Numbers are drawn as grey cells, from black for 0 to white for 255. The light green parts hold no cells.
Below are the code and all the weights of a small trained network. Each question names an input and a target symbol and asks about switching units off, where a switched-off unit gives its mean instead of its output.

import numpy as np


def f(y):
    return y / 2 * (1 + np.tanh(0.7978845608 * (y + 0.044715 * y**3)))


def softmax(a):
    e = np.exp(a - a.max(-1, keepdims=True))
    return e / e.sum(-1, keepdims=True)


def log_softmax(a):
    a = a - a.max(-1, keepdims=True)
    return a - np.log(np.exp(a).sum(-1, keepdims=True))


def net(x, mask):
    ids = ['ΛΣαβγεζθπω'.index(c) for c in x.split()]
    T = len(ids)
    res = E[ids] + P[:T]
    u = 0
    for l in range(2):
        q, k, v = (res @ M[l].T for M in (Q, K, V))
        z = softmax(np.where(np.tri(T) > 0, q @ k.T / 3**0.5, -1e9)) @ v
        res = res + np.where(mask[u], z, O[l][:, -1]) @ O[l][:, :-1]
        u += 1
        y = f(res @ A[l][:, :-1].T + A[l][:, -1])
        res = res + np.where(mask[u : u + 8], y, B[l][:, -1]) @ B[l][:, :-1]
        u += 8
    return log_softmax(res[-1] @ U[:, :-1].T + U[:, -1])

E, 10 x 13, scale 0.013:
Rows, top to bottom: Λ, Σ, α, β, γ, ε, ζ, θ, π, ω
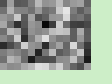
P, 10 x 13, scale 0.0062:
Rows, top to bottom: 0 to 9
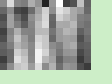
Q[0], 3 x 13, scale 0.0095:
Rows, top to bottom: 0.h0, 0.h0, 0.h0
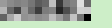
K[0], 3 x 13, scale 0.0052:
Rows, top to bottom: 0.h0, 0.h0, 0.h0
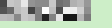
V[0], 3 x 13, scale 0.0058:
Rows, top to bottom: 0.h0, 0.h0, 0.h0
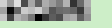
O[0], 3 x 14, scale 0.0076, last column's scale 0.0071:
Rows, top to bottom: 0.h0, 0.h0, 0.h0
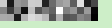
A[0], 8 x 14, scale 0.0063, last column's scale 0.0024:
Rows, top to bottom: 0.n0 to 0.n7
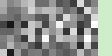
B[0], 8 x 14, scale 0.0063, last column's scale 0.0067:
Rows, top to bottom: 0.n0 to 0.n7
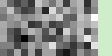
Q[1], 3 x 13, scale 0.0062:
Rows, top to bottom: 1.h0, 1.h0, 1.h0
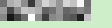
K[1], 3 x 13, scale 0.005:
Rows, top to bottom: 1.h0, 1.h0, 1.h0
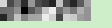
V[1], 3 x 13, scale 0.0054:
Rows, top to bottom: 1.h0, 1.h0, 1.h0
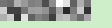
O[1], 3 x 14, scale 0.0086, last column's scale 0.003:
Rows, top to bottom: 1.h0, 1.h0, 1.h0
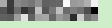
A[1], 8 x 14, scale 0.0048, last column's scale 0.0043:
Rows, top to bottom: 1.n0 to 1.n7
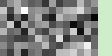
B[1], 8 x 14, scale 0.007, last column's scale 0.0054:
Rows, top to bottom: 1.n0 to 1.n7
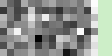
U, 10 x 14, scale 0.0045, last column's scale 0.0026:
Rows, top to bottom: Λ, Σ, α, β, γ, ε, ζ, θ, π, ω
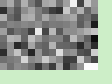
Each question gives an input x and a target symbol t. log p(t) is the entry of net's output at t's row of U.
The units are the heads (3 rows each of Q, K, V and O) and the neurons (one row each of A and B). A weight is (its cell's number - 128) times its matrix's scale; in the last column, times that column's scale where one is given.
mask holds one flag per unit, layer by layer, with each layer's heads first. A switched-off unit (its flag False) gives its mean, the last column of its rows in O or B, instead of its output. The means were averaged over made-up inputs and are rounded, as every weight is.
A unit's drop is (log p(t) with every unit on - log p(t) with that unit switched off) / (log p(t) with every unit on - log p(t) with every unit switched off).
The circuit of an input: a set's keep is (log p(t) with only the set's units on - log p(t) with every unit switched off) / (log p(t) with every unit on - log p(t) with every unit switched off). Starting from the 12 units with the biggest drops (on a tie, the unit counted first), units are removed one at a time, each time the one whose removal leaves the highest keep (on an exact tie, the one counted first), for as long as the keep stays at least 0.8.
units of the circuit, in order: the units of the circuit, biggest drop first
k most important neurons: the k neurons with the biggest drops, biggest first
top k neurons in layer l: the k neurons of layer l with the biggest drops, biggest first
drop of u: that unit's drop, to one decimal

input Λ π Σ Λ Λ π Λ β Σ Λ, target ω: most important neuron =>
0.n5
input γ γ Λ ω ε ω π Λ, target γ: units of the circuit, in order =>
0.h0, 1.h0, 0.n0
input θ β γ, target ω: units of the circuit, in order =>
0.h0, 0.n5, 1.n7
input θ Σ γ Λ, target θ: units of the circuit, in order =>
1.h0, 0.n0, 0.h0, 1.n5
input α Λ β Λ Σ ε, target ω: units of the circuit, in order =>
0.h0, 0.n5
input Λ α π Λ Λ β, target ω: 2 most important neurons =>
0.n3, 0.n6
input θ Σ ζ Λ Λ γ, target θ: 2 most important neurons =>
0.n0, 1.n5
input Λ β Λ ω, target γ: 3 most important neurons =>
0.n1, 0.n5, 0.n4
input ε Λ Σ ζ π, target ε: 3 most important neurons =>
1.n4, 0.n7, 1.n2
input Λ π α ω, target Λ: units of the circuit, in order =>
1.h0, 0.h0
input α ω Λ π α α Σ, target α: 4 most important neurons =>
1.n2, 0.n0, 1.n5, 0.n7
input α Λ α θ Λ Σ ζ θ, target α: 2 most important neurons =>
1.n2, 0.n0
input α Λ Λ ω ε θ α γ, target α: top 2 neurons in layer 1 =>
1.n2, 1.n5
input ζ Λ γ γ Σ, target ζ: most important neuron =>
0.n6
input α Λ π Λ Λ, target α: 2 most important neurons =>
1.n2, 0.n0
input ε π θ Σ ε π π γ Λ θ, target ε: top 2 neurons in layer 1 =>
1.n4, 1.n2
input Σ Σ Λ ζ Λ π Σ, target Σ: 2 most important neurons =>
1.n1, 0.n6
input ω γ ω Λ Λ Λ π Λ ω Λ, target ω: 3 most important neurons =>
0.n3, 1.n7, 0.n6
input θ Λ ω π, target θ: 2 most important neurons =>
0.n0, 1.n5
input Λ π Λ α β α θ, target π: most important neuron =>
0.n3
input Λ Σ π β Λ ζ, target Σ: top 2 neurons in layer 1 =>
1.n1, 1.n7
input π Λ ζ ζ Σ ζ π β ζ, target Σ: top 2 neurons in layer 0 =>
0.n4, 0.n3
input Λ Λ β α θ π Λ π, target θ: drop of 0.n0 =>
-0.1
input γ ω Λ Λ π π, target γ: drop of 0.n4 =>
0.0
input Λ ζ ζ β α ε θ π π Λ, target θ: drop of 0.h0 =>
0.4
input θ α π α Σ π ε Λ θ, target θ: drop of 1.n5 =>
0.2
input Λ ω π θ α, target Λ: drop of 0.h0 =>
0.6
